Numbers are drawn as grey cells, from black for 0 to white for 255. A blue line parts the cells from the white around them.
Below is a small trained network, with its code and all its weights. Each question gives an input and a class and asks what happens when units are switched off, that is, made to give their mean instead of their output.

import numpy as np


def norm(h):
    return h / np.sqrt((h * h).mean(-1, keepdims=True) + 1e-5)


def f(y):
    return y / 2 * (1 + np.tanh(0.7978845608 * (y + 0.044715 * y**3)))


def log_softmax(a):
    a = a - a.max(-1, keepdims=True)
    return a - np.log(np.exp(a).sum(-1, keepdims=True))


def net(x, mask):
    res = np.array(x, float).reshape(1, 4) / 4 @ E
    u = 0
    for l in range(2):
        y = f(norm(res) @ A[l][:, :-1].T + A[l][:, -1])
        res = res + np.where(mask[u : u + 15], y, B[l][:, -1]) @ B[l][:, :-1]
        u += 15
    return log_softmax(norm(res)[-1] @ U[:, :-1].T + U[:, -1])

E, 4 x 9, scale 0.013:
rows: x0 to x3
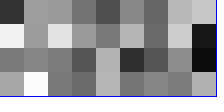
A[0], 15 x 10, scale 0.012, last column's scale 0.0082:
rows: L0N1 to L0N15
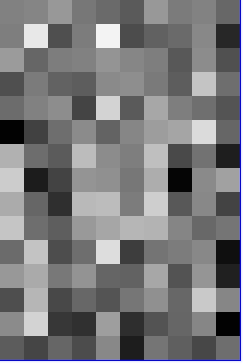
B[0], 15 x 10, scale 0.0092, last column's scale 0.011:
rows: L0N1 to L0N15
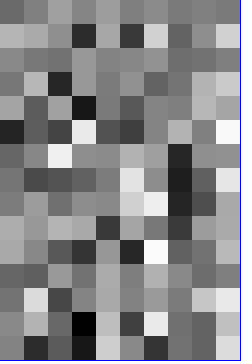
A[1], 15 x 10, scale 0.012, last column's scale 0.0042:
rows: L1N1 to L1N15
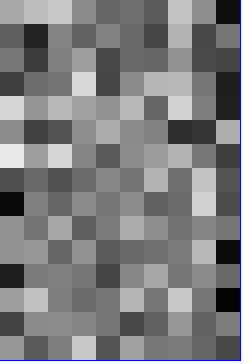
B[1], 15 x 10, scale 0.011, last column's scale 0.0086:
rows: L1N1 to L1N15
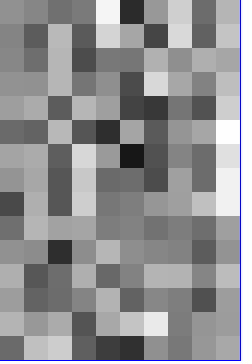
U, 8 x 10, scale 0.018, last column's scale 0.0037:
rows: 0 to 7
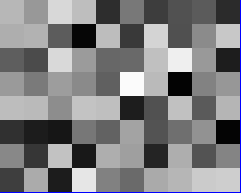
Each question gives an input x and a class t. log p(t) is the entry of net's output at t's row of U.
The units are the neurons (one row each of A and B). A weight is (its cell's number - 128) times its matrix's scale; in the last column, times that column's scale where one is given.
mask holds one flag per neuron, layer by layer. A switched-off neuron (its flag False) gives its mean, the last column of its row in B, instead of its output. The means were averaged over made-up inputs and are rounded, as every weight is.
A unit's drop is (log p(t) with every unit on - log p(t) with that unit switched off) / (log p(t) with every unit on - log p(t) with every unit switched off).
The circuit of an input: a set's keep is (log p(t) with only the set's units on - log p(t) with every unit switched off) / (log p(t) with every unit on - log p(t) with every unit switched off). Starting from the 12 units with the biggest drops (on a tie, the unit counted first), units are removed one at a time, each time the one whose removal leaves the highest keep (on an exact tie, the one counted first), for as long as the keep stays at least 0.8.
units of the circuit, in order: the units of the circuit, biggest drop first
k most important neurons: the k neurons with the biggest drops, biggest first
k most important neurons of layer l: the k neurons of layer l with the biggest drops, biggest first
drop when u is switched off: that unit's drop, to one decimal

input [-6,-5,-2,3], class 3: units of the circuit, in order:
[L0N8, L0N9]
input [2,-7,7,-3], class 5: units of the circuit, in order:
[L0N15, L0N6]
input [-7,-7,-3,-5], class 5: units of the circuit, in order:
[L0N8]
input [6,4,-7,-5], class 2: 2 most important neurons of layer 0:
[L0N13, L0N4]
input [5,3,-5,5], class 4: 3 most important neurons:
[L0N8, L0N6, L0N4]
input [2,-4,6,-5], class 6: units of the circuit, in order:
[L0N15, L1N2]
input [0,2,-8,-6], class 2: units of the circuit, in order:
[L0N13, L0N4]
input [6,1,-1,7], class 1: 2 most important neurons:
[L0N6, L0N2]
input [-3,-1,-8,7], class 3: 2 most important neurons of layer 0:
[L0N6, L0N9]
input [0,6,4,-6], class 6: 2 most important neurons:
[L1N2, L0N13]
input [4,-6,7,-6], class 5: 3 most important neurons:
[L0N15, L0N6, L1N9]
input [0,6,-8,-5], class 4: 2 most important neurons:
[L0N8, L1N7]
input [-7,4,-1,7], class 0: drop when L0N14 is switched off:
0.1
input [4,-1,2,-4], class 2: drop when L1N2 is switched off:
0.2
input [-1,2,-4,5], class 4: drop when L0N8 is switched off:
0.1
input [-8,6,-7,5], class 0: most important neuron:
[L1N7]
